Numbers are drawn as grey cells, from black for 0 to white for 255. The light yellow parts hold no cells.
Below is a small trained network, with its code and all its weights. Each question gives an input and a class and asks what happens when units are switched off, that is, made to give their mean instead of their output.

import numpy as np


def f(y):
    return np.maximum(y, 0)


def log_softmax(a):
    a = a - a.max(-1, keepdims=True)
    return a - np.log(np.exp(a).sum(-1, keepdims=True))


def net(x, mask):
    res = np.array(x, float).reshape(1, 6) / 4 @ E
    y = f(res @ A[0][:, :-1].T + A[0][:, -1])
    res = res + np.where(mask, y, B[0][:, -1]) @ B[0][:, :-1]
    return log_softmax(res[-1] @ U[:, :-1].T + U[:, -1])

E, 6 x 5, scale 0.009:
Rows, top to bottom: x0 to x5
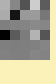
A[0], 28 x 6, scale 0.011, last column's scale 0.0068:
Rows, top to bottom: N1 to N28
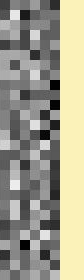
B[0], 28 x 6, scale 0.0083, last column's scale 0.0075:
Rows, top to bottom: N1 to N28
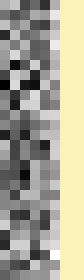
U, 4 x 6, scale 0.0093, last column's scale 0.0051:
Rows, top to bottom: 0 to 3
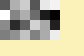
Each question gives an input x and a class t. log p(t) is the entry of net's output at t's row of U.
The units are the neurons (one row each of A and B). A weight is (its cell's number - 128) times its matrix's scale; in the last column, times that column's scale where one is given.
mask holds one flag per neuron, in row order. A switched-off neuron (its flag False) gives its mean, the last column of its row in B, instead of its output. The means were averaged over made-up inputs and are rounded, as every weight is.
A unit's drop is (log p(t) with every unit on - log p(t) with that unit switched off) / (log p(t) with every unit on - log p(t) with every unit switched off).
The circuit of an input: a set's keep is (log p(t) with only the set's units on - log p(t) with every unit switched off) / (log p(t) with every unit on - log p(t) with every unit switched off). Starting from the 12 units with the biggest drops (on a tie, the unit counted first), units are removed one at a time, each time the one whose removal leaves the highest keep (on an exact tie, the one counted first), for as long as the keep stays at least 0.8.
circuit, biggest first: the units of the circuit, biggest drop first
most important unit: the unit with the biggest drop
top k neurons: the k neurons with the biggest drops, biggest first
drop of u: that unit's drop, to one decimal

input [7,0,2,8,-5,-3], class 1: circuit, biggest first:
N26
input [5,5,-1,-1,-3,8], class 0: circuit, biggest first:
N25; N8
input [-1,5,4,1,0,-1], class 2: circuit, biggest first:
N25; N26
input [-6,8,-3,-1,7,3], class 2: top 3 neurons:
N7; N25; N8
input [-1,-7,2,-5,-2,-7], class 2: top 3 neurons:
N19; N2; N26
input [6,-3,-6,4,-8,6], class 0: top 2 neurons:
N25; N4
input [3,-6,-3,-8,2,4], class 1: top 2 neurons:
N15; N3
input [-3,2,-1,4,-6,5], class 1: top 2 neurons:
N25; N4
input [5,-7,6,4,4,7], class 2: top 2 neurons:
N22; N2
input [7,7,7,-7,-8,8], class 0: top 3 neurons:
N25; N8; N14
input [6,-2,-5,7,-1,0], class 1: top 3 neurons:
N23; N26; N1
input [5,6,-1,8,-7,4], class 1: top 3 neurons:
N23; N26; N16
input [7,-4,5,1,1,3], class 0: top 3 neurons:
N25; N8; N4
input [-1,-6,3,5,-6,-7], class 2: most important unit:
N2
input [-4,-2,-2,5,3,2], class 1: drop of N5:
0.1
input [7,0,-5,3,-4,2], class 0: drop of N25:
0.1
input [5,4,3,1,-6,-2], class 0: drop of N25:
0.2
